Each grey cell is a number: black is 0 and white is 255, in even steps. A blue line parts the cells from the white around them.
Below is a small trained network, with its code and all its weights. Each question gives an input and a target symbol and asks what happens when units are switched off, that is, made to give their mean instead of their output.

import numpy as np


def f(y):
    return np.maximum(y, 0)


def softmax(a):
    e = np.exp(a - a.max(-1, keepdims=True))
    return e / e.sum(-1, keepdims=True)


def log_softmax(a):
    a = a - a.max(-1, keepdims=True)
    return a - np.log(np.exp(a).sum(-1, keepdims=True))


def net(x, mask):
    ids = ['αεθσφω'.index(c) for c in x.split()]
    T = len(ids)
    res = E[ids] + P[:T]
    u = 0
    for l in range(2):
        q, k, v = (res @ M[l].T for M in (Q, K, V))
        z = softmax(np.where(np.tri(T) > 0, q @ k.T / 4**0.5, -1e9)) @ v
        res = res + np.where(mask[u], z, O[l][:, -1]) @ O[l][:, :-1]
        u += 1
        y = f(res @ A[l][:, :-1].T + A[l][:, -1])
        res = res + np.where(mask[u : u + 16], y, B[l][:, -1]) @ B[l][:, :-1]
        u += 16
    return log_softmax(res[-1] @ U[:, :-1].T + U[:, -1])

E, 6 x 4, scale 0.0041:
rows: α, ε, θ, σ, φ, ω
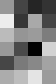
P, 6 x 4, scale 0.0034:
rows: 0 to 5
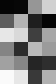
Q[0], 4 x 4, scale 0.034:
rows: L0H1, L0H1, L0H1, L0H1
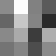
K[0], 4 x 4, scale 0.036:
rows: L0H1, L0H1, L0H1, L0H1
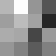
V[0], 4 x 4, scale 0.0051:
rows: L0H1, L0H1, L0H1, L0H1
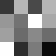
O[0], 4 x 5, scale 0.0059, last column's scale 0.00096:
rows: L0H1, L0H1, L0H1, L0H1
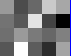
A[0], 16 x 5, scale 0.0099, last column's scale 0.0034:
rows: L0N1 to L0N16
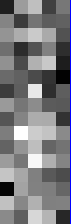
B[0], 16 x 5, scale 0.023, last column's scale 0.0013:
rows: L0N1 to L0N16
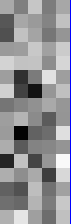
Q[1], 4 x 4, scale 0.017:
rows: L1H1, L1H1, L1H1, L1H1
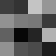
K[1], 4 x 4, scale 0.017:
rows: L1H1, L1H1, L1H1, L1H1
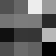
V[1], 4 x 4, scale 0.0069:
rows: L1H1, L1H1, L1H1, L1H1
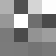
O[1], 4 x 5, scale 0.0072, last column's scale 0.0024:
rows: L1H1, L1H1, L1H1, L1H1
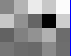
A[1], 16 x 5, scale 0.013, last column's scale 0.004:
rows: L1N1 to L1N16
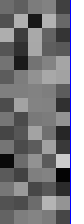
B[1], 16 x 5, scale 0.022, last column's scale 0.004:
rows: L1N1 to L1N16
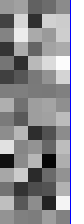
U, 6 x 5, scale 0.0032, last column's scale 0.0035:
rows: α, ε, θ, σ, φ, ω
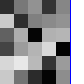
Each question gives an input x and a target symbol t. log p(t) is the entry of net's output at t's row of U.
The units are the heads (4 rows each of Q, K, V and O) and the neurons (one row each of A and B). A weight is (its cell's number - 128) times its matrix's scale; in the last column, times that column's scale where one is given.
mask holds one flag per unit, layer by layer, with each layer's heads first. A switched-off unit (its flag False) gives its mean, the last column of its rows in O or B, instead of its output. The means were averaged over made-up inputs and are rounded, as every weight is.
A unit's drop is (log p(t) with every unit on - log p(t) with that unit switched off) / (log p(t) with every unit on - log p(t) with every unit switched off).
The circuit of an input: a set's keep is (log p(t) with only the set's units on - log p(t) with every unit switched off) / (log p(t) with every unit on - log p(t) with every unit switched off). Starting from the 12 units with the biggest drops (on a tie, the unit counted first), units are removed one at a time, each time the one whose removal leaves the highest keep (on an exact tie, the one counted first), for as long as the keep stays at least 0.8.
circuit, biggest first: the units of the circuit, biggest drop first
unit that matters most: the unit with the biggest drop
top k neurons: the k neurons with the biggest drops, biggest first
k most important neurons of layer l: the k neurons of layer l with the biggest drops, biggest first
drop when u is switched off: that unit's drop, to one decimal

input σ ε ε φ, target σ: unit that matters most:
L0H1
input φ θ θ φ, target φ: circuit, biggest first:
[L0H1; L0N5; L1H1; L0N16]
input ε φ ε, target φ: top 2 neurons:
[L0N13; L1N3]
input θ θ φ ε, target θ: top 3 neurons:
[L0N7; L0N12; L1N2]
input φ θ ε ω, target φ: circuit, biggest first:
[L0N5; L0H1; L0N16]
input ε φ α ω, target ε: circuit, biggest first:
[L0N7; L0H1; L0N10; L1N5]
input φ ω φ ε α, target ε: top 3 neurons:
[L0N6; L0N12; L0N5]
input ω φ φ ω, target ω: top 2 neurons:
[L0N12; L0N16]
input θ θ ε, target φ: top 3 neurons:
[L1N3; L0N13; L0N12]
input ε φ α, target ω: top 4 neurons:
[L0N13; L1N14; L0N10; L1N5]
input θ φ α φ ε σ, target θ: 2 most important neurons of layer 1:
[L1N2; L1N15]
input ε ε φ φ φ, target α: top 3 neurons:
[L0N5; L1N12; L0N16]
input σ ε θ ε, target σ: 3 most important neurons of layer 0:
[L0N4; L0N12; L0N5]
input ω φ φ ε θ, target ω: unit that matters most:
L1H1
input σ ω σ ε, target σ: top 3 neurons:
[L0N4; L0N12; L1N6]
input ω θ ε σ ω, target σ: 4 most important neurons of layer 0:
[L0N10; L0N5; L0N16; L0N12]
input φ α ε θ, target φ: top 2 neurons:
[L0N5; L0N16]
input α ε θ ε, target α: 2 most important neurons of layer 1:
[L1N12; L1N6]
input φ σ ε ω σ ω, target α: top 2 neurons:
[L1N12; L0N10]
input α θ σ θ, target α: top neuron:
[L1N12]
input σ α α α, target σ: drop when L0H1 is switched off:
0.9
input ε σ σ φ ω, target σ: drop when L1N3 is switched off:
0.2
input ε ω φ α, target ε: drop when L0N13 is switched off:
0.2
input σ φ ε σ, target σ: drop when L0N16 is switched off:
0.1
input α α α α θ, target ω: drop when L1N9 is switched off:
0.0
